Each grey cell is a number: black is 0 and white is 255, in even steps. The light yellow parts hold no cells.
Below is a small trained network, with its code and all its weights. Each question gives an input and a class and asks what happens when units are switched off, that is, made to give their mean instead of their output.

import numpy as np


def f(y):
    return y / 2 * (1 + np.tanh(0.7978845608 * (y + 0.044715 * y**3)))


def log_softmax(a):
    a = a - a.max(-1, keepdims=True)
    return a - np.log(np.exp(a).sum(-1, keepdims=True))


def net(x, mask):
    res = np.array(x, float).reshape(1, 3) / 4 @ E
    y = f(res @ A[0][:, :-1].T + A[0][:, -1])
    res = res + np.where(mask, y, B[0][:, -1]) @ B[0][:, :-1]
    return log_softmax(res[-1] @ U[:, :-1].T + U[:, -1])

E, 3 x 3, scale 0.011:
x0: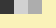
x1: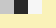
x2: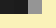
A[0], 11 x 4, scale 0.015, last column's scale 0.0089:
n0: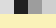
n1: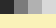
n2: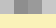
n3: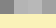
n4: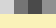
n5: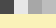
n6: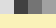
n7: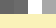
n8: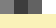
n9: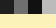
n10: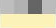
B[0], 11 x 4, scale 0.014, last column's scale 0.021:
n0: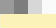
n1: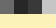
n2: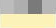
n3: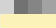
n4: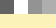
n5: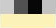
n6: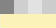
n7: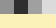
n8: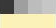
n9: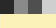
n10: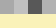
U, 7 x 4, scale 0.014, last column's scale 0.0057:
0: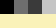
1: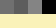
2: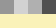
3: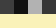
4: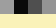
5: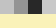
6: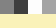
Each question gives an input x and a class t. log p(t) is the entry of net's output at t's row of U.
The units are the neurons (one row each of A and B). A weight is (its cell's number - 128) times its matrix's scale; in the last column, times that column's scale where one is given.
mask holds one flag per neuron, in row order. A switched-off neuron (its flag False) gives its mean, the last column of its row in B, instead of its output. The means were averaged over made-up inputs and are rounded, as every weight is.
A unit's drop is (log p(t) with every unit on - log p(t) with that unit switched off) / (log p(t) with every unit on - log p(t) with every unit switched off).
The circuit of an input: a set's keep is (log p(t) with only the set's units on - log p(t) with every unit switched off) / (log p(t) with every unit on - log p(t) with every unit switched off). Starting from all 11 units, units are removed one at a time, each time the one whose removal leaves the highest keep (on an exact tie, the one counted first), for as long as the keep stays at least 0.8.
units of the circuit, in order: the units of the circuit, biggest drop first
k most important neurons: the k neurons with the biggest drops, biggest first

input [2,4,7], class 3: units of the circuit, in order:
(n1)
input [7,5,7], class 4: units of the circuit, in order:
(n1; n6)
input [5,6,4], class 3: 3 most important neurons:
(n1; n6; n5)
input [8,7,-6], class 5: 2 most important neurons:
(n2; n10)
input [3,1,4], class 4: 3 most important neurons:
(n6; n0; n1)
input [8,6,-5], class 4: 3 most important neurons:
(n7; n4; n6)
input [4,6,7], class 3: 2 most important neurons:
(n1; n6)
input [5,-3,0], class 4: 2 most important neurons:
(n5; n4)
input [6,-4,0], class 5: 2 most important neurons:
(n5; n7)
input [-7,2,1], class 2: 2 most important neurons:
(n4; n7)
